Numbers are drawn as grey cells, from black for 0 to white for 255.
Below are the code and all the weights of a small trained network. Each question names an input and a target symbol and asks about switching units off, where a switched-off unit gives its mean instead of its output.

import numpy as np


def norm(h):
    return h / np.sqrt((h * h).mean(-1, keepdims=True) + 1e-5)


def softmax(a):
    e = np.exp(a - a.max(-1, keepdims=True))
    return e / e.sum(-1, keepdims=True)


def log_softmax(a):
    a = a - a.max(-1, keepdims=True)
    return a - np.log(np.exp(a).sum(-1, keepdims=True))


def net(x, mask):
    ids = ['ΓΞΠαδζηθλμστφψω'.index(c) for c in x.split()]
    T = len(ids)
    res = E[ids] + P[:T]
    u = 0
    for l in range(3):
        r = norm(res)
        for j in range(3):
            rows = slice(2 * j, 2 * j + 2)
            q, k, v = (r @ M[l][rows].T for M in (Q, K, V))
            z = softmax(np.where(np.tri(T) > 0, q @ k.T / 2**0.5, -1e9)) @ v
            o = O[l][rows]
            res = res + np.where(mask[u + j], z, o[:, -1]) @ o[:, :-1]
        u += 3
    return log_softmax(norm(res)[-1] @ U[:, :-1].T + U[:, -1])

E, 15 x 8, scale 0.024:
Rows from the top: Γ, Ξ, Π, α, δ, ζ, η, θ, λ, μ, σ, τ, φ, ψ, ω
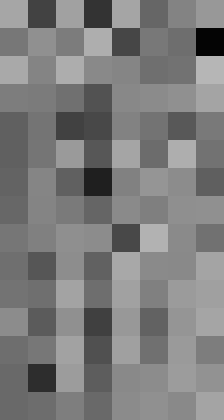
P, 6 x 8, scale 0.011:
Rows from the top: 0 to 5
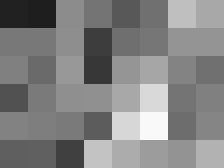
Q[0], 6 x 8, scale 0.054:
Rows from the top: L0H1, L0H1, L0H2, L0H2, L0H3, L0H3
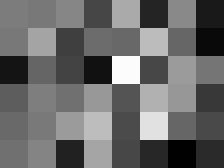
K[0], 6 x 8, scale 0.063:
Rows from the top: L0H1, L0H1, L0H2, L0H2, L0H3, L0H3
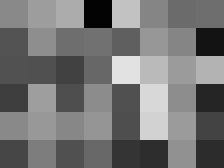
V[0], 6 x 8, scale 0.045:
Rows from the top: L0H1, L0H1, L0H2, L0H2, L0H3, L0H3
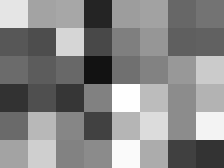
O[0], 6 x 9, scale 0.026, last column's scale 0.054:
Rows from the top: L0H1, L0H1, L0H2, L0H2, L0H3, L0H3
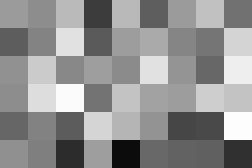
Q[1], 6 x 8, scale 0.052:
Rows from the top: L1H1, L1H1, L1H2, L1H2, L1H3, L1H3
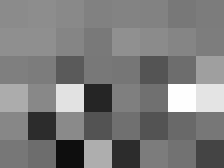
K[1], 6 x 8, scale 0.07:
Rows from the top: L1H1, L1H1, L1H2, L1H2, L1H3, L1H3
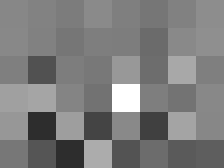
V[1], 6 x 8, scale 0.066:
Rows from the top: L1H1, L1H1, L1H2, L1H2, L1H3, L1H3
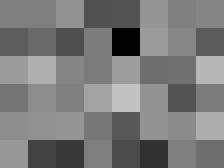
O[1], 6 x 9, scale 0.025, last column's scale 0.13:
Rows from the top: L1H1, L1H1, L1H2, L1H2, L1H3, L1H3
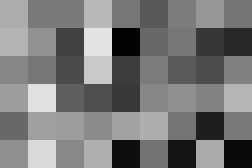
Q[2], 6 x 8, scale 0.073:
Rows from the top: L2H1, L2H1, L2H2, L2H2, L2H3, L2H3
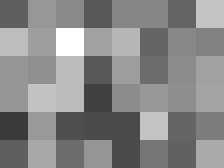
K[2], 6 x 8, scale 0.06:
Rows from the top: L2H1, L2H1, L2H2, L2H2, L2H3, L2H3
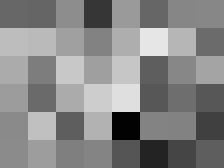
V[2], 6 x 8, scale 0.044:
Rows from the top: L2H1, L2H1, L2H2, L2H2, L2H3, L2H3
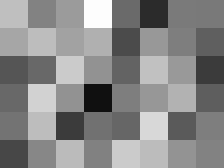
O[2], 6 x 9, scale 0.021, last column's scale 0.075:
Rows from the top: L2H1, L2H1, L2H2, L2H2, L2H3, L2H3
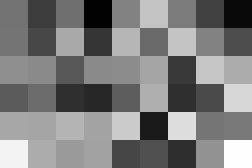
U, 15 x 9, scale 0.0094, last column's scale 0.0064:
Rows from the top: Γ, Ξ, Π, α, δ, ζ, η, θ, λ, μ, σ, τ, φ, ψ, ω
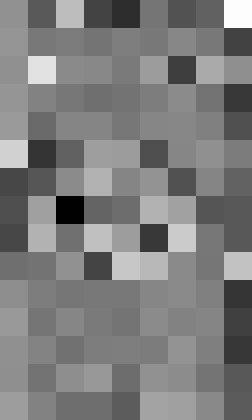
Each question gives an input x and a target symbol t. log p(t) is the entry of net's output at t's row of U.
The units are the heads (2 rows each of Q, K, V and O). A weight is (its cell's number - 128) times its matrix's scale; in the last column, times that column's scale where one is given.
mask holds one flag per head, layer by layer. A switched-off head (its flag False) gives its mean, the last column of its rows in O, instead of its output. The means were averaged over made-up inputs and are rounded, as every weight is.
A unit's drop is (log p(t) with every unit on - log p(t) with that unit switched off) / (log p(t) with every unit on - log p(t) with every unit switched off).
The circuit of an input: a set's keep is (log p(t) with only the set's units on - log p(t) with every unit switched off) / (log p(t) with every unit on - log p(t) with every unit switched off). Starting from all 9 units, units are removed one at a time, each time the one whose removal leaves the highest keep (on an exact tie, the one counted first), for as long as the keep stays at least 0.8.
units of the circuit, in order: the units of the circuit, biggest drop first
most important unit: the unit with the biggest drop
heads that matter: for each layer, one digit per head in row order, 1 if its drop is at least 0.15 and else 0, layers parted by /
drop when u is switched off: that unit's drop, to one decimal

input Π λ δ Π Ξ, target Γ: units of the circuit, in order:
L0H2, L0H3
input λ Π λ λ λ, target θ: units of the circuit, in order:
L1H1, L0H2, L0H3
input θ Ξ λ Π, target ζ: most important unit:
L1H1
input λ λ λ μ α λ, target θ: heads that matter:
110 / 101 / 101
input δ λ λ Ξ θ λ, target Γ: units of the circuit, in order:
L1H3, L0H2
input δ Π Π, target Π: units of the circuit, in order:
L0H3, L0H2, L1H3
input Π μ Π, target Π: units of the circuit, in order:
L0H2, L1H3, L0H3
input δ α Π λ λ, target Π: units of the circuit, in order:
L0H3, L0H2, L1H3
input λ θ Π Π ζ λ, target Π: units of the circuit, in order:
L0H1, L0H2, L1H3
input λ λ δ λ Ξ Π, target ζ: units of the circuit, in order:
L0H3, L1H1, L1H2
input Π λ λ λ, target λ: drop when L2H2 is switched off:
0.0
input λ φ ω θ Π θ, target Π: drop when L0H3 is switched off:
0.8
